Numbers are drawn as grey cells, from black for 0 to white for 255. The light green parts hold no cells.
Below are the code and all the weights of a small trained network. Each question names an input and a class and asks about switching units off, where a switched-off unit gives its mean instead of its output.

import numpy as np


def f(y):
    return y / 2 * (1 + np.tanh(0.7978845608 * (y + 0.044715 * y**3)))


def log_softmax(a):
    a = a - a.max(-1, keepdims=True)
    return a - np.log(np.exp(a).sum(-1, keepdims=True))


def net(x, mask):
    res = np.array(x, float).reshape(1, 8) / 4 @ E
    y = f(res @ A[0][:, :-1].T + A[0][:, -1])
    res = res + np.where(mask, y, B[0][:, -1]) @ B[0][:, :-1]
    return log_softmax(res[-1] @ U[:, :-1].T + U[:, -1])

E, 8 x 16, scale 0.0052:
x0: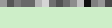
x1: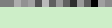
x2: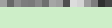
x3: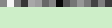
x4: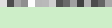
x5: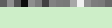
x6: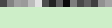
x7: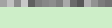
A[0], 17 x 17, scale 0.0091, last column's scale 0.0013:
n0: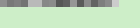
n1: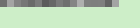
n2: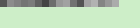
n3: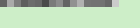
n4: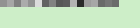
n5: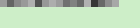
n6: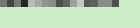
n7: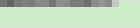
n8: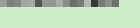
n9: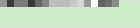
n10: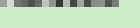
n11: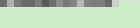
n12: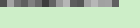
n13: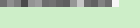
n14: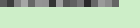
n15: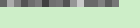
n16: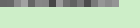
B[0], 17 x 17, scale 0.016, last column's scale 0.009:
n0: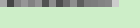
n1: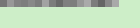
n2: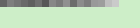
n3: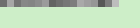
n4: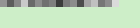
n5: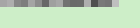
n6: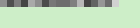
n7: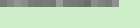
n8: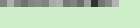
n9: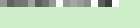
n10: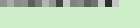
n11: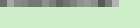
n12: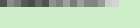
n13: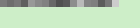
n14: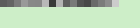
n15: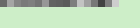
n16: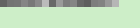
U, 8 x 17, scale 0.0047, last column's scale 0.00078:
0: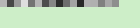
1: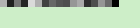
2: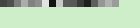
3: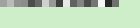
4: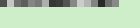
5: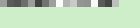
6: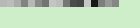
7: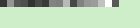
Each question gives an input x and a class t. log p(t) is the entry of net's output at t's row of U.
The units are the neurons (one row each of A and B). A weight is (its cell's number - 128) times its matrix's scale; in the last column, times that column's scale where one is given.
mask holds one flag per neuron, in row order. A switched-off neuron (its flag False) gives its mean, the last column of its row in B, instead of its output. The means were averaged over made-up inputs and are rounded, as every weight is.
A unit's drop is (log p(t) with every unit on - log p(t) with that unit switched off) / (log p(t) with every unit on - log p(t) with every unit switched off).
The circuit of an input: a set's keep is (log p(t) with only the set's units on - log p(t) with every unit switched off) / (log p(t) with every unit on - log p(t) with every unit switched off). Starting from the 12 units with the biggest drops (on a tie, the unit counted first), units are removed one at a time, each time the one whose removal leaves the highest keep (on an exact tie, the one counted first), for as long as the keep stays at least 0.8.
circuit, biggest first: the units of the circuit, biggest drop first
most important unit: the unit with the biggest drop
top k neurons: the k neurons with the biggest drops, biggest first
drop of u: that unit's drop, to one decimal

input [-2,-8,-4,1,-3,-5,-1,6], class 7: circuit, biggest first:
n12
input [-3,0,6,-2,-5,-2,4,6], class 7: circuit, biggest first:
n9, n13, n2
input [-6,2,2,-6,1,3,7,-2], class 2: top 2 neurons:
n14, n9
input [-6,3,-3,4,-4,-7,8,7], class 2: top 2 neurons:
n14, n16
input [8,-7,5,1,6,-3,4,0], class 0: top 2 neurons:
n4, n0
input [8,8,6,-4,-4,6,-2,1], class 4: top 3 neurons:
n15, n13, n3
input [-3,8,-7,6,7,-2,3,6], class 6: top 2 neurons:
n8, n5
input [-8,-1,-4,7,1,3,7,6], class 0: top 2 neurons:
n4, n0
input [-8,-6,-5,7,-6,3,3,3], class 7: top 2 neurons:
n12, n2
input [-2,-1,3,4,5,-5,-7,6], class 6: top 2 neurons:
n5, n8
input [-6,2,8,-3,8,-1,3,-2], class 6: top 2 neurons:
n5, n8
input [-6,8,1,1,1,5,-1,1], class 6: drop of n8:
0.2
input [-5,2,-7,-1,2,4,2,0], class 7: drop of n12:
0.1
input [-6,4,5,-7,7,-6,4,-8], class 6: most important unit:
n5
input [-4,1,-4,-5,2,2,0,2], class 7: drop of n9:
0.1
